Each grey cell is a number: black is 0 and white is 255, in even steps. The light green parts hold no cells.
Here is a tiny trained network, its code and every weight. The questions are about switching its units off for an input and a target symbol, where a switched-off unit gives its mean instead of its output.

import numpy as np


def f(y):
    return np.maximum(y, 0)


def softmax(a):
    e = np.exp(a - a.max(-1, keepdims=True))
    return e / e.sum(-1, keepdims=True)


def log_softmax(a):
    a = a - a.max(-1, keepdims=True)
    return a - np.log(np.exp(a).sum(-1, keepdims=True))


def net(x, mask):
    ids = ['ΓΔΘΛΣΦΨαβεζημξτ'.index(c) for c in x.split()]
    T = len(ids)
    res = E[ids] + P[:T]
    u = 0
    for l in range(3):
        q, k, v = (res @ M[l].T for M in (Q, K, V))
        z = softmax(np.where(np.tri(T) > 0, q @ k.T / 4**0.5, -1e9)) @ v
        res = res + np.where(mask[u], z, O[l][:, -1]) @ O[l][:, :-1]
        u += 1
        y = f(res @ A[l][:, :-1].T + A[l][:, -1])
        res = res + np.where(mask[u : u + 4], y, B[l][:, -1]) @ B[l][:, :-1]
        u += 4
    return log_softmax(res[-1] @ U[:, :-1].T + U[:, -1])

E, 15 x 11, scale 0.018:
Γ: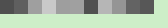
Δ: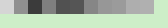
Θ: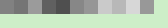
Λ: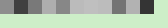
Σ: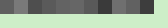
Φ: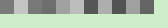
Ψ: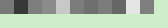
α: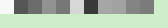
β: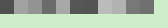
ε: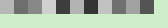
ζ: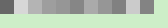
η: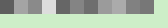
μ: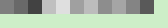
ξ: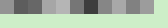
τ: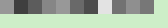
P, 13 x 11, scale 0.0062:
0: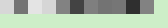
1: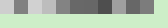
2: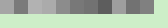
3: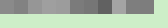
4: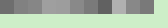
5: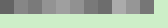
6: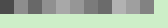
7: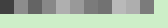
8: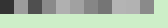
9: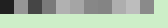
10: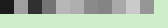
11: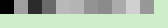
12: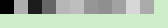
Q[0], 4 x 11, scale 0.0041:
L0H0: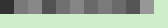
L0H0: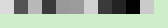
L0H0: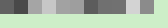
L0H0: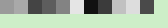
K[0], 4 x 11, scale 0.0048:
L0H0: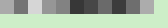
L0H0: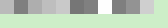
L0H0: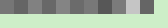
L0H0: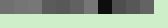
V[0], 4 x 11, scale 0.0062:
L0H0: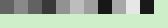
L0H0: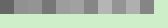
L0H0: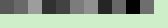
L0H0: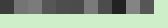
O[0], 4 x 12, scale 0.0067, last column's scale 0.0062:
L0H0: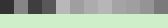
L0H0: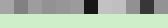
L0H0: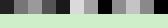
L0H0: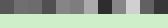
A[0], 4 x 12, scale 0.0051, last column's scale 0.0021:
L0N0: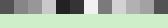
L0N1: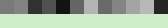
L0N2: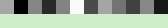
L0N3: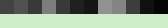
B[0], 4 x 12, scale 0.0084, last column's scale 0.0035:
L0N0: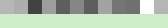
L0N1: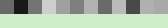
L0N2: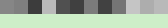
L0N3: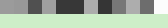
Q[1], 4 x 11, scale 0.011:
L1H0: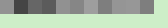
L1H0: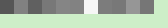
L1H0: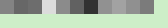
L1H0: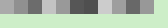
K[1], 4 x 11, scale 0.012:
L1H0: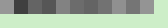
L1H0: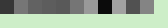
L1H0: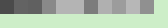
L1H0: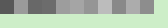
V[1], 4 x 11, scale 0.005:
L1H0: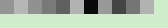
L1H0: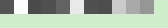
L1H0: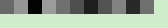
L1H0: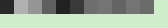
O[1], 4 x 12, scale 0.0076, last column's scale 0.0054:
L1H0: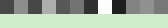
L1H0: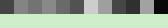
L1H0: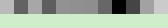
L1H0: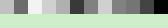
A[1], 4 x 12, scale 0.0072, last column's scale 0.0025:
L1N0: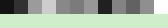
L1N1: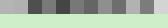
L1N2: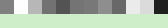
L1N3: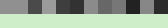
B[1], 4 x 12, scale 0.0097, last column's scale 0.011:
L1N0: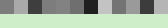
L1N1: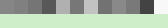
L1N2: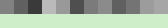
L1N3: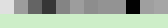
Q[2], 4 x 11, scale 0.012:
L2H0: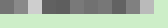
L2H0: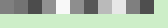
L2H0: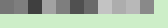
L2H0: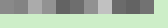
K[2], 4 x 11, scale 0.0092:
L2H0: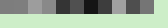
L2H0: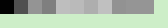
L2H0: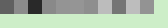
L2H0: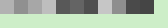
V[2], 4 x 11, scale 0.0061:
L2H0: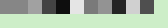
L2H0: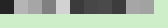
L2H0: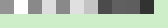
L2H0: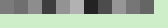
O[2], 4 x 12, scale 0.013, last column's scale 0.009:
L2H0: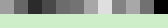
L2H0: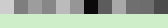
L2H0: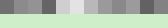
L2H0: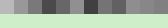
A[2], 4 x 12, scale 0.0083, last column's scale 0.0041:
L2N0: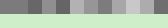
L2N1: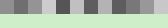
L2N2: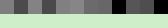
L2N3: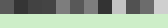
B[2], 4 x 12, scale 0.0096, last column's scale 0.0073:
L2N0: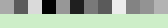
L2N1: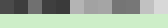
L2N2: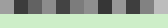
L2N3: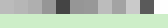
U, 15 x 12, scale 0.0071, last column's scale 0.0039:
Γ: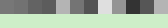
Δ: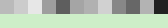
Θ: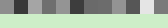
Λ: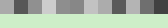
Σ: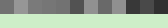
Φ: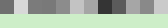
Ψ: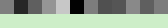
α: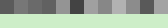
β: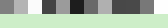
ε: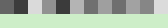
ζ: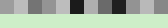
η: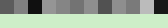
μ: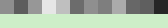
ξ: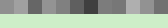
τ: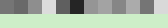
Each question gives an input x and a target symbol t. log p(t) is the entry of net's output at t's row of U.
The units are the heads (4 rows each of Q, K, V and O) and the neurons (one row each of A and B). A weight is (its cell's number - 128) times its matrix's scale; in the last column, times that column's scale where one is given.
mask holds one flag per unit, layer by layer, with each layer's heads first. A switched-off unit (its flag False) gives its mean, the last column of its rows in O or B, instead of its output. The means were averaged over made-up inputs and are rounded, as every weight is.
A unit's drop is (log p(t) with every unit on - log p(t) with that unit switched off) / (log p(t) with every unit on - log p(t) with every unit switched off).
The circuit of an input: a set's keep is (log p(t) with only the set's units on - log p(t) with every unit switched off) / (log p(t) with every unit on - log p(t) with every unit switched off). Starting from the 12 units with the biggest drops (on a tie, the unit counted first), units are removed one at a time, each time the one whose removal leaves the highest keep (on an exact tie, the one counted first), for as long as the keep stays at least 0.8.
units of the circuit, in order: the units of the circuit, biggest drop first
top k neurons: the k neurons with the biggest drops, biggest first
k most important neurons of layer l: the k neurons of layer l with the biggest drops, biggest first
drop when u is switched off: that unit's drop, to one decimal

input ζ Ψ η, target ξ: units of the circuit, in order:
[L0H0; L1H0; L2H0]
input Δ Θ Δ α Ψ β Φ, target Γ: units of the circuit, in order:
[L1H0; L2H0]
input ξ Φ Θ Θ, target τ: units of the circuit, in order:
[L2H0; L1H0]
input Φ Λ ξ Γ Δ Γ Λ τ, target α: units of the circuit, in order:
[L1H0; L2H0; L2N0]
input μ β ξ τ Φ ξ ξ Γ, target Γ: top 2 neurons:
[L0N3; L1N3]
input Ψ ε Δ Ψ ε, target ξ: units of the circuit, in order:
[L2H0; L1H0]
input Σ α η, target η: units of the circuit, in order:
[L0N0; L0H0; L1N2]
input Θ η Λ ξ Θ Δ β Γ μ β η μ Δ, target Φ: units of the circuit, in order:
[L2H0]
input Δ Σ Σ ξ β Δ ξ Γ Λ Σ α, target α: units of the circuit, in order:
[L2H0; L2N0; L0N2]
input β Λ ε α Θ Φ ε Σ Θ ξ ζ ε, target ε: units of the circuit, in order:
[L0H0; L1N1; L2N1; L1H0]
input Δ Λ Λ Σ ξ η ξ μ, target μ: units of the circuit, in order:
[L0H0; L1H0; L2H0]
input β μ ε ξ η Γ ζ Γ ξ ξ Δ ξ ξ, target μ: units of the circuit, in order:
[L2H0; L1N2]
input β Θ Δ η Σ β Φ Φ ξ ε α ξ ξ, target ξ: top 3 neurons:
[L1N0; L1N1; L2N3]
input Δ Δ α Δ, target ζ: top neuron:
[L1N1]
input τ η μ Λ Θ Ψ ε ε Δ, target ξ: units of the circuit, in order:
[L0H0; L2H0; L1H0]
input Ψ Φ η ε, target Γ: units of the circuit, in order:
[L1H0; L2H0; L1N3]
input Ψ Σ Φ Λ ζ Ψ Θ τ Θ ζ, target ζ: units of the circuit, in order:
[L0H0; L1H0; L1N2]
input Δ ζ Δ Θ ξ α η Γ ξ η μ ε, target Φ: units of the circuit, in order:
[L1H0; L2H0]
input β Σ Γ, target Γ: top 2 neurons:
[L1N0; L2N3]
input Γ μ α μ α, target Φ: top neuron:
[L1N1]
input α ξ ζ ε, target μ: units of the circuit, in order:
[L2H0; L1N2]
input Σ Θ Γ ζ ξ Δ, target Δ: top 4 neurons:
[L1N3; L2N3; L0N1; L0N0]
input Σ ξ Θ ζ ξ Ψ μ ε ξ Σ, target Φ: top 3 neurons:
[L0N1; L2N3; L2N0]
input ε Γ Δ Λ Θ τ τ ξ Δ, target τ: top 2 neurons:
[L2N3; L1N2]
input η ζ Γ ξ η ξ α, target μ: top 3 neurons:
[L0N2; L1N1; L1N2]
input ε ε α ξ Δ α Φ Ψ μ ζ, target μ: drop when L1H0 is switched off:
0.2
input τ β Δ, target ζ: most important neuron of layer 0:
[L0N3]
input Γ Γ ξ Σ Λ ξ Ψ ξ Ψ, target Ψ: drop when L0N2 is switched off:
0.0
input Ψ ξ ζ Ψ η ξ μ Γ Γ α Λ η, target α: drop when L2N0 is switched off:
0.4
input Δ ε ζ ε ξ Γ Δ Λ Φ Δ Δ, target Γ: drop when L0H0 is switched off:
0.2
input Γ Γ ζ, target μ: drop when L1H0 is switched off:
0.1
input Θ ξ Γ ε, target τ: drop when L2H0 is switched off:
0.7
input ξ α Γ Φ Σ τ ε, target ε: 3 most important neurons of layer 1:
[L1N1; L1N2; L1N3]
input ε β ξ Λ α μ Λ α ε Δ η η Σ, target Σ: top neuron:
[L2N2]
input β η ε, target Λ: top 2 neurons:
[L1N1; L0N3]
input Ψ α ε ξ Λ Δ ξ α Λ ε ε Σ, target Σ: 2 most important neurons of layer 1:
[L1N3; L1N0]
